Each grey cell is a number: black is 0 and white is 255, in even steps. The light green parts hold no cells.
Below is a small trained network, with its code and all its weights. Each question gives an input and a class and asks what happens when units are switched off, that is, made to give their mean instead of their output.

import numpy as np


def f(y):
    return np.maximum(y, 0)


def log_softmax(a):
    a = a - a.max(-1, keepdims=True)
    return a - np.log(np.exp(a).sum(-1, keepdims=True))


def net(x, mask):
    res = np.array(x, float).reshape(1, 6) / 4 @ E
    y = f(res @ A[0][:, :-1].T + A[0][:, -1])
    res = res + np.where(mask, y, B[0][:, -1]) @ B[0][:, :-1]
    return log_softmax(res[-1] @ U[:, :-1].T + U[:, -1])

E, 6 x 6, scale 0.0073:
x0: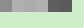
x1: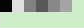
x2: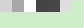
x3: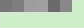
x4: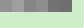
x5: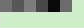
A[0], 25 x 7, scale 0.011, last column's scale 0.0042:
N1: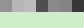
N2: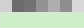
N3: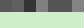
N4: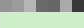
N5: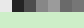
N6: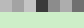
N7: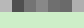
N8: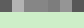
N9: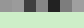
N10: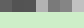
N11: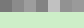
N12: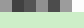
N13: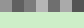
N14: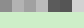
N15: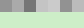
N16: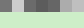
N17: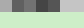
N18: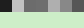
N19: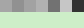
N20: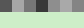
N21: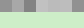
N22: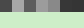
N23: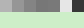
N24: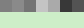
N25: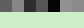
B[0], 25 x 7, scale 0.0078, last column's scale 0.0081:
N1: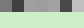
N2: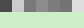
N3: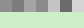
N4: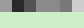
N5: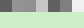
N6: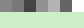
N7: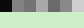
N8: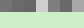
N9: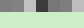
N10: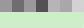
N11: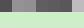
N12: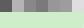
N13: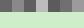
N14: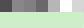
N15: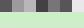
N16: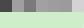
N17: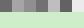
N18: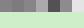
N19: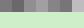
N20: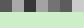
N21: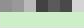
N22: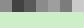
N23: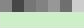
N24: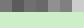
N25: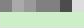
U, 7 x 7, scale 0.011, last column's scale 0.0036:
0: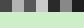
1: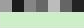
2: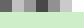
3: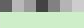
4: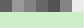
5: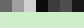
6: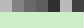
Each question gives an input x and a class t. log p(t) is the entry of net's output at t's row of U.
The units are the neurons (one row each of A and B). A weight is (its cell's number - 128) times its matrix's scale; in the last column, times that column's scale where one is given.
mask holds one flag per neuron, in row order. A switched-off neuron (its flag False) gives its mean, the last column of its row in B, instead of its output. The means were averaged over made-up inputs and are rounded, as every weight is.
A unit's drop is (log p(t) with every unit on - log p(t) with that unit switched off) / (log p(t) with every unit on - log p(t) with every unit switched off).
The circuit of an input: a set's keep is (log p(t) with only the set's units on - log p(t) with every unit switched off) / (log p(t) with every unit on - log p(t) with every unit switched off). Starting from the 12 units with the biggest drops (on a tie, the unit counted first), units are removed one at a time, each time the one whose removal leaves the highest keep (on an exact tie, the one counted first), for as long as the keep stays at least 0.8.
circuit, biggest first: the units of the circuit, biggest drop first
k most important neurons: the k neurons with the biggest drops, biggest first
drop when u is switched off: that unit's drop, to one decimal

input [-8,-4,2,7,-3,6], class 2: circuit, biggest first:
N12
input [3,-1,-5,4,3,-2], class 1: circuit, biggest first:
N22, N24
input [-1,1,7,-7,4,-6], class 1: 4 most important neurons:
N6, N1, N23, N4
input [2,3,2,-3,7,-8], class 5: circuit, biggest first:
N21, N15
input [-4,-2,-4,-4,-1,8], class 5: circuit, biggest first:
N25, N9
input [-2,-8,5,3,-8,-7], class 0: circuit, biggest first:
N5, N2
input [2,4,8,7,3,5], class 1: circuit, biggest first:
N4, N1, N6
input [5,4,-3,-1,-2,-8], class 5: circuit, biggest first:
N15, N21
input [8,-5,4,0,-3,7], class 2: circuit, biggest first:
N14, N12
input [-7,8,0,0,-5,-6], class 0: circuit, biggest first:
N20, N18
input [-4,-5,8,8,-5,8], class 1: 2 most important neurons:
N4, N6
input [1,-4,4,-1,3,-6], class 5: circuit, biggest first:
N21, N15
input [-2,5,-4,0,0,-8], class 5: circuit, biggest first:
N15, N21
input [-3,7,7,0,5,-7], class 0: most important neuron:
N20
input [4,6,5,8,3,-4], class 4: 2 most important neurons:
N21, N1
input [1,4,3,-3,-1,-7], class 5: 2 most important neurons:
N21, N15
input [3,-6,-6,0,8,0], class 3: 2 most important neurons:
N10, N14
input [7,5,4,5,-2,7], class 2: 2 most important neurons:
N14, N16
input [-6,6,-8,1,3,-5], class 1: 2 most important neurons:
N22, N10
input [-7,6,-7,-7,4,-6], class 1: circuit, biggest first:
N22
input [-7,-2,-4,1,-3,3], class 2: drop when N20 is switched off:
0.0
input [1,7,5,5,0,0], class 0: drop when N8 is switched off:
0.1
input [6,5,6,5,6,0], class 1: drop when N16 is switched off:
-0.1
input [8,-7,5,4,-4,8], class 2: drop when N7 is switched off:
-0.1
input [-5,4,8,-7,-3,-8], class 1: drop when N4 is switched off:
0.2
